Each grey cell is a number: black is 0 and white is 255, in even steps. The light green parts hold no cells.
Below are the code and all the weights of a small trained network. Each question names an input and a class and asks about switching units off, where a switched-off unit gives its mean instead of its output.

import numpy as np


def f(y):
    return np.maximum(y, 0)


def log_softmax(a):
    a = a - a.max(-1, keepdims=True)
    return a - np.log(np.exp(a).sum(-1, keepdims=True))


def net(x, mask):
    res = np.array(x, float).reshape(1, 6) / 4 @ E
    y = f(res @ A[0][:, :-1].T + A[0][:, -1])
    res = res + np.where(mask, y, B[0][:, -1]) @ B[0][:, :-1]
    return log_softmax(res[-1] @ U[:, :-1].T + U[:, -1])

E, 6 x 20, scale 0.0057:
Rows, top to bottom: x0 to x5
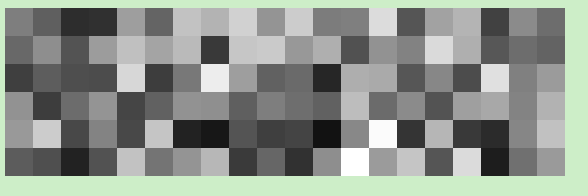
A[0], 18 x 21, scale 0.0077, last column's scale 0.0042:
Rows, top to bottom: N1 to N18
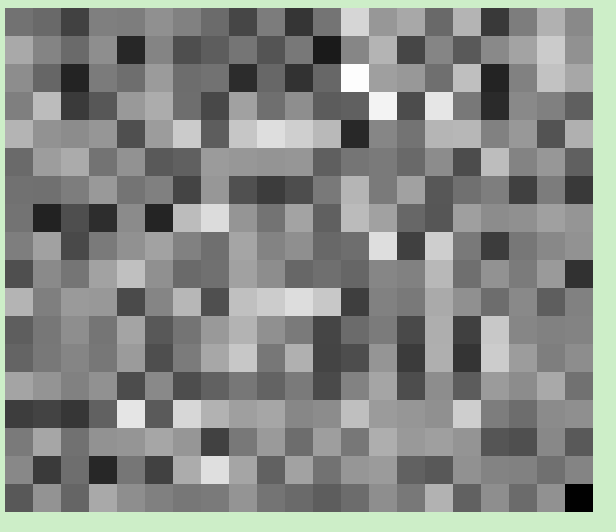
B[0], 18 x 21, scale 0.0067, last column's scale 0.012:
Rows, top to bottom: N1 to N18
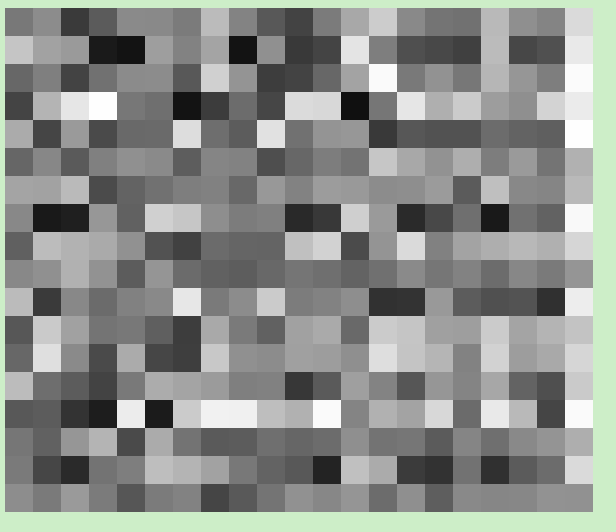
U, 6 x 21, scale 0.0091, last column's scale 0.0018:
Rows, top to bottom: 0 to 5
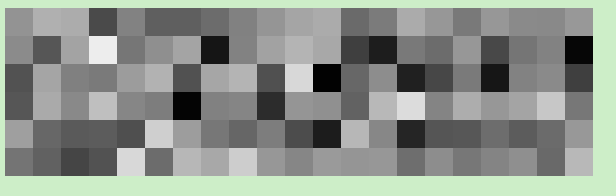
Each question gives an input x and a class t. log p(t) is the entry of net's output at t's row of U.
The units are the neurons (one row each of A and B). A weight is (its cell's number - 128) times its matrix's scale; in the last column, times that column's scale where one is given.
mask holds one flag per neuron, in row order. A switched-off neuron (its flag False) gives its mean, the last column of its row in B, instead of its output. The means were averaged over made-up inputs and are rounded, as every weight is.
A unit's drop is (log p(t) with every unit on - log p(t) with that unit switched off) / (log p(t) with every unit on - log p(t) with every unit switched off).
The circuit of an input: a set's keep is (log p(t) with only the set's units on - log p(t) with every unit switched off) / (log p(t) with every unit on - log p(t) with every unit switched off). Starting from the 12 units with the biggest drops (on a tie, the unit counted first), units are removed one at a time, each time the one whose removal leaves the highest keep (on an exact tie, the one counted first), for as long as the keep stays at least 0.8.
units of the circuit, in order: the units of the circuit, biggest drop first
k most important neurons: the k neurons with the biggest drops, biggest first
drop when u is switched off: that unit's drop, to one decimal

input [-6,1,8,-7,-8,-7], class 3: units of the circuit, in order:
[N12]
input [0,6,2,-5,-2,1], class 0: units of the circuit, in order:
[N8; N17]
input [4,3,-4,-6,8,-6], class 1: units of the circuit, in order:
[N11; N5; N4]
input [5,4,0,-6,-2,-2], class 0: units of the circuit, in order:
[N4; N8]
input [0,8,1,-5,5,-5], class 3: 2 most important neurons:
[N4; N9]
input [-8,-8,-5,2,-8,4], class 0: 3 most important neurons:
[N8; N4; N7]
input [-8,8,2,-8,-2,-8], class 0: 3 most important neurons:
[N13; N12; N8]
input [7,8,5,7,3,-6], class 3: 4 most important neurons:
[N4; N9; N12; N13]
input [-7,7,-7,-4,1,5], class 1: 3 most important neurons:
[N2; N8; N17]
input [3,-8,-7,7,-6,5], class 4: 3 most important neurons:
[N8; N17; N13]
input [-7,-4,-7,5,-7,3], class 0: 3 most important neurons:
[N8; N4; N17]
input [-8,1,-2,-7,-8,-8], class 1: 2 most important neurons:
[N15; N11]
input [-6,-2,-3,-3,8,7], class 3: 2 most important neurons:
[N4; N8]
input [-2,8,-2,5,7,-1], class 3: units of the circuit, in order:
[N4]
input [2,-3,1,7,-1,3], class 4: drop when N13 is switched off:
0.2
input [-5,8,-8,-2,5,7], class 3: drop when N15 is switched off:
0.0
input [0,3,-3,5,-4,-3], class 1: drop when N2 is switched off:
0.1
